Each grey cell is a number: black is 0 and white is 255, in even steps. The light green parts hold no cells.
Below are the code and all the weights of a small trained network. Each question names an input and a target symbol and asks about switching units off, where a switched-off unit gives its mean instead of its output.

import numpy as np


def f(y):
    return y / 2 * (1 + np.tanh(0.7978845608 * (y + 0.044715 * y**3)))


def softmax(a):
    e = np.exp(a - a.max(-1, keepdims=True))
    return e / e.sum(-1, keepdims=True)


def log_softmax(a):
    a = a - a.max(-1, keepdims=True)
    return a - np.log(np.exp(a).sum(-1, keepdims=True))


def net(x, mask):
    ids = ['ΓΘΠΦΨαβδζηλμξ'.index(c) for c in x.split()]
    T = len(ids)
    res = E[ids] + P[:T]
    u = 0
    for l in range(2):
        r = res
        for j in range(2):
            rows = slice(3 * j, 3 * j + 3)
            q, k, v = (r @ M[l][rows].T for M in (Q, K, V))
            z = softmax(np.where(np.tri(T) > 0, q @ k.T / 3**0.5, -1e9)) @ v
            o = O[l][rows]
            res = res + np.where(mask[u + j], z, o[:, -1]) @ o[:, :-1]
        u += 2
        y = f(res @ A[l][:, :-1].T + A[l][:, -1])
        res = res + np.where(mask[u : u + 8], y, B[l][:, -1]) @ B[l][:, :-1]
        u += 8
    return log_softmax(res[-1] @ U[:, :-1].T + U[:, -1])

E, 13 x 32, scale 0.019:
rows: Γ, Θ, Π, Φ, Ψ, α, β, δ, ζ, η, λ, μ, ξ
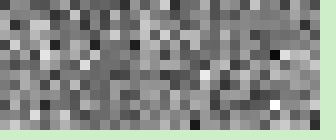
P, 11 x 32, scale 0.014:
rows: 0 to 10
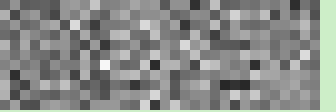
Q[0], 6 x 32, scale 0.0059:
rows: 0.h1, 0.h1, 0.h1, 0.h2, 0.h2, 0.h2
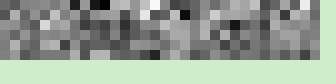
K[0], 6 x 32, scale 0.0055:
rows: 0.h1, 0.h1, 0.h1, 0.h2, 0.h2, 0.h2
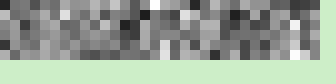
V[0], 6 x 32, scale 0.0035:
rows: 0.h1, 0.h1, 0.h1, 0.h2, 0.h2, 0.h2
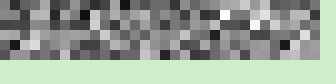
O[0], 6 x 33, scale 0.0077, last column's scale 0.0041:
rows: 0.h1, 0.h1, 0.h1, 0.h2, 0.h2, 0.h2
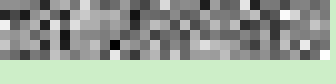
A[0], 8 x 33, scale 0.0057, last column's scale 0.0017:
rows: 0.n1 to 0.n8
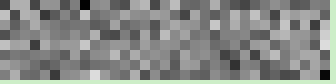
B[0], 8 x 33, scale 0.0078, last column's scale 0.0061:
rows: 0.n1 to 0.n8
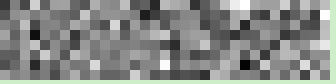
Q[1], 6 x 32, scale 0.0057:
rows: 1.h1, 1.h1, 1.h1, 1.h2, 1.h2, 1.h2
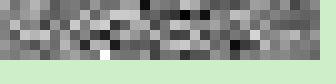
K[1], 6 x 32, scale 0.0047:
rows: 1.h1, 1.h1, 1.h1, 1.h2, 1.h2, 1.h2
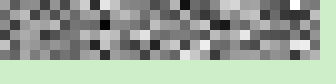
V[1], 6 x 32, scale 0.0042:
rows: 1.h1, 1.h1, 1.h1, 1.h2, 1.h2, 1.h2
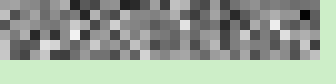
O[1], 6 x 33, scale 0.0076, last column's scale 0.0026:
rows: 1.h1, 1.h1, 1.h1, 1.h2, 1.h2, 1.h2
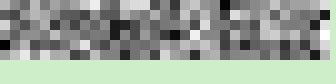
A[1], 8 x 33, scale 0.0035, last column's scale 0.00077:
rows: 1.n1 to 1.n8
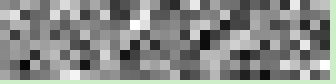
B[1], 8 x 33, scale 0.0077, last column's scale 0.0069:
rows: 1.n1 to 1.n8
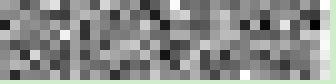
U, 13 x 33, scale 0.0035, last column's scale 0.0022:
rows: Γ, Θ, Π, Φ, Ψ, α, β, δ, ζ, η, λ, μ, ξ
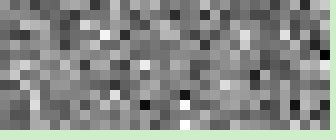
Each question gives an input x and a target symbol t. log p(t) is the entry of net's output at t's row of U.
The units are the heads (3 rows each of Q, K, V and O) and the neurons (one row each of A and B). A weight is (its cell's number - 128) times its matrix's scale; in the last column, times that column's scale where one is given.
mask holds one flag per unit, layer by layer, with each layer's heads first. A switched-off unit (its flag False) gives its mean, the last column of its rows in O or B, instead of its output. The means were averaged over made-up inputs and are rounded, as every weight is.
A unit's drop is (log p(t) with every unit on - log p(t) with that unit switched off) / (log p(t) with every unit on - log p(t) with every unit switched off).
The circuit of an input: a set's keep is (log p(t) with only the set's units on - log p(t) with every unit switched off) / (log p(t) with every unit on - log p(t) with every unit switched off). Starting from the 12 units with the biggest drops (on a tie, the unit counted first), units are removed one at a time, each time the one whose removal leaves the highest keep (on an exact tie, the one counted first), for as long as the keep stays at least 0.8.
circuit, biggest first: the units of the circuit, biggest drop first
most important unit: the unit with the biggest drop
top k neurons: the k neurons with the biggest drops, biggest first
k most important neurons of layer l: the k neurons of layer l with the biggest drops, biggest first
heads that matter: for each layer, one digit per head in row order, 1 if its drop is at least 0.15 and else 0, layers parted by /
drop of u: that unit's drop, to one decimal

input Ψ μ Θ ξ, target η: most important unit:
1.h2
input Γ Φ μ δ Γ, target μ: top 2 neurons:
1.n3, 0.n3
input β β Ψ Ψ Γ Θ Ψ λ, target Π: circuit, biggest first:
1.h2, 0.n2, 1.n6
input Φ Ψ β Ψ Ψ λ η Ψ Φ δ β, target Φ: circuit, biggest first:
0.h1, 1.h2
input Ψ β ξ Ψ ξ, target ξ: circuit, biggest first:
0.h1, 0.n1, 1.h2, 1.n3
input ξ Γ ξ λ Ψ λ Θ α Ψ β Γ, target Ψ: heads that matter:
00 / 01
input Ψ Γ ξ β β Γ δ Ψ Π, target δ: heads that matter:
10 / 00
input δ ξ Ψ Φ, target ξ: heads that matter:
01 / 10
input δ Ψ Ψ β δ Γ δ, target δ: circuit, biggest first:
0.h1, 1.n1
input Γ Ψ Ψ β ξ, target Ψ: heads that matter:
00 / 11
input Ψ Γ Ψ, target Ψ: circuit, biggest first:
1.n2, 1.h2, 1.h1
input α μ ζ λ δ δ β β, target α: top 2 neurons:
1.n1, 1.n3
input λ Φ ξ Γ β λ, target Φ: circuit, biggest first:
1.h1, 0.h2, 1.h2
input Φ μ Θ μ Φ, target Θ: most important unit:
1.h1
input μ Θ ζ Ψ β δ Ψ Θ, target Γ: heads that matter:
00 / 11
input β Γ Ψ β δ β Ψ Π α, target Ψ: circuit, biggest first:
1.n2, 1.h2, 1.h1
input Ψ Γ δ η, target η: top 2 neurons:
1.n5, 0.n2
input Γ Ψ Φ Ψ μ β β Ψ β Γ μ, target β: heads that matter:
10 / 01
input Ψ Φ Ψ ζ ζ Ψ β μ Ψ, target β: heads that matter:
00 / 01
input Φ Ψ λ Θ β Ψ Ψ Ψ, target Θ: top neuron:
1.n6
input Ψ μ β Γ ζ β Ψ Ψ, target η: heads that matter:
00 / 01
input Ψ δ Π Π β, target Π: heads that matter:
10 / 10
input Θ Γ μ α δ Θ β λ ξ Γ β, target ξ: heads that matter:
10 / 11
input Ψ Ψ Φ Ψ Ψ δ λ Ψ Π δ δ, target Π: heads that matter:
10 / 10
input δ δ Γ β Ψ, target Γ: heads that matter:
00 / 01
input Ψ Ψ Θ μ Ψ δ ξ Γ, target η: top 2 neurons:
0.n2, 1.n5
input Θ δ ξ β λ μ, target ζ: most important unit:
0.n8
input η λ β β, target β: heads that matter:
10 / 10
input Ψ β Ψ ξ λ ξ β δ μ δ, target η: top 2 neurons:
0.n2, 1.n5
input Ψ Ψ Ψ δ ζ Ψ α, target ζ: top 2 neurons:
0.n1, 0.n6
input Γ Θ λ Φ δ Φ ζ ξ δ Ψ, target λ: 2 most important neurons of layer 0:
0.n2, 0.n8
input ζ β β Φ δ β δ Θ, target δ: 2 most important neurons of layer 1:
1.n1, 1.n4
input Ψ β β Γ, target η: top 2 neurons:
1.n5, 0.n2
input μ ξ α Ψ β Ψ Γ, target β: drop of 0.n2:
0.1
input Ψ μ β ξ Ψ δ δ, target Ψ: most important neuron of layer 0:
0.n5
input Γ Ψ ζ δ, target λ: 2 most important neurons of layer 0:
0.n2, 0.n8
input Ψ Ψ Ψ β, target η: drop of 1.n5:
0.3
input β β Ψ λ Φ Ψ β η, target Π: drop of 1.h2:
0.6
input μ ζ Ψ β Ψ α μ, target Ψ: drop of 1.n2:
0.5
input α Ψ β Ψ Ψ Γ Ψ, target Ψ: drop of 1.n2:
0.7
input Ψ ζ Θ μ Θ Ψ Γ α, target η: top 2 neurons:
0.n2, 1.n5
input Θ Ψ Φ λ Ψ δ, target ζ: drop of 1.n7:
0.0
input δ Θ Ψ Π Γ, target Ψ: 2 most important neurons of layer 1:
1.n2, 1.n4
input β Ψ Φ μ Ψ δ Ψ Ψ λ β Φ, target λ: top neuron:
1.n2
